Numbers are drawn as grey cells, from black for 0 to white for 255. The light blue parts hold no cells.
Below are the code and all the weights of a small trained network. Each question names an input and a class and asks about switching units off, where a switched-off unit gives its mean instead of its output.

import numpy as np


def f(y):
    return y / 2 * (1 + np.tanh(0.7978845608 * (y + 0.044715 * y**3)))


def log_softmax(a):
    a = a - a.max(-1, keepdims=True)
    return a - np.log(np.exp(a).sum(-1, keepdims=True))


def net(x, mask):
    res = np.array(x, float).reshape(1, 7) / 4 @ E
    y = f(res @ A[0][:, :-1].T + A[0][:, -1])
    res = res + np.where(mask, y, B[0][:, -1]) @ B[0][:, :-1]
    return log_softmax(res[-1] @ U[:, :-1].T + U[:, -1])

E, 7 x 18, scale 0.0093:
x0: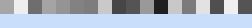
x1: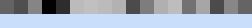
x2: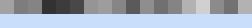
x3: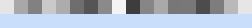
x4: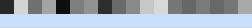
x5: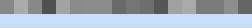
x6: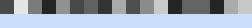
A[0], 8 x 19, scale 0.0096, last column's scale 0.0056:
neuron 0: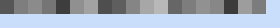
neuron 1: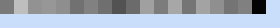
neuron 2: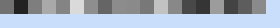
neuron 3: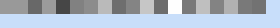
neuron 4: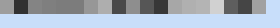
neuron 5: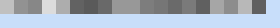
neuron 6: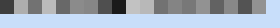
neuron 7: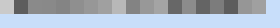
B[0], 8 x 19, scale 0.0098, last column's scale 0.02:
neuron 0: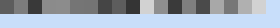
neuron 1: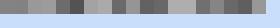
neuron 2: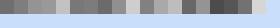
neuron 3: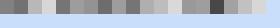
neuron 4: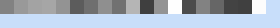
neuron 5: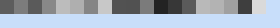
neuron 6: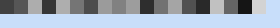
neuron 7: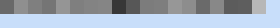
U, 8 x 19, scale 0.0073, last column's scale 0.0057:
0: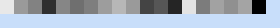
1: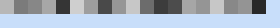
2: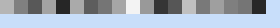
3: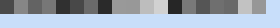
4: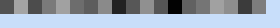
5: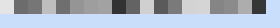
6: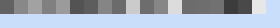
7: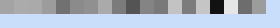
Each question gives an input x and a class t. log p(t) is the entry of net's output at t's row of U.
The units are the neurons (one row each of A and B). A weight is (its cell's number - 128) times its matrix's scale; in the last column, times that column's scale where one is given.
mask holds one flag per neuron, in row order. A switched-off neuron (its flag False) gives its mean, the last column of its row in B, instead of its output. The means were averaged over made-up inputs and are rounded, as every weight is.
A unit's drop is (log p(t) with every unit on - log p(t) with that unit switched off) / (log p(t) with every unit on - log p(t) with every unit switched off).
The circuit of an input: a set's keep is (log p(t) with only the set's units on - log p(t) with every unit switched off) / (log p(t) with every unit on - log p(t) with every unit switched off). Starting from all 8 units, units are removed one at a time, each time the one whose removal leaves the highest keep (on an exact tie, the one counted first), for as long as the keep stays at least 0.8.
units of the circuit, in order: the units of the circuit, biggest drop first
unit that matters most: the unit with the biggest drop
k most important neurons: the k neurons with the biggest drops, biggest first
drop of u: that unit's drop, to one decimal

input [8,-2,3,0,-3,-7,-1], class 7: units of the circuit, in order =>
neuron 3
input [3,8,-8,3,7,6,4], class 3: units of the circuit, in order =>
neuron 4; neuron 5
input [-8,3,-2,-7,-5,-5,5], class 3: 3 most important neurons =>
neuron 4; neuron 0; neuron 6
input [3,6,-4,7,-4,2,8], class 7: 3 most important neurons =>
neuron 0; neuron 6; neuron 5
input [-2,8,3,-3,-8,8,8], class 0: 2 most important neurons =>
neuron 4; neuron 3
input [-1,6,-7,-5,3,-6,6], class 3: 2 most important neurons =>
neuron 0; neuron 4
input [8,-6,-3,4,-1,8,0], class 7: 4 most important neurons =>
neuron 3; neuron 0; neuron 1; neuron 7
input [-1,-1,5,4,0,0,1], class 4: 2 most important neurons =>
neuron 3; neuron 4
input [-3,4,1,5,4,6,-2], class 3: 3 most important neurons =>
neuron 4; neuron 5; neuron 6
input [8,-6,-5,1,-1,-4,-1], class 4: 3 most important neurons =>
neuron 5; neuron 4; neuron 2
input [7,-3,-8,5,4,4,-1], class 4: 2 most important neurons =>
neuron 5; neuron 4
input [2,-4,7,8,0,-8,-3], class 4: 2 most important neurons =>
neuron 5; neuron 7
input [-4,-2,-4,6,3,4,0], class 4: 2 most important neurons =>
neuron 5; neuron 4
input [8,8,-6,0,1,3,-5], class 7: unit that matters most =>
neuron 3
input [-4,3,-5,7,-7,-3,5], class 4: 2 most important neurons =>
neuron 4; neuron 5
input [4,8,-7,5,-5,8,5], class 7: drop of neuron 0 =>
0.0
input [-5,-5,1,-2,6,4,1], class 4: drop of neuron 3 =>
0.3
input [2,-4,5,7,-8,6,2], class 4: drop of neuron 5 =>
0.1
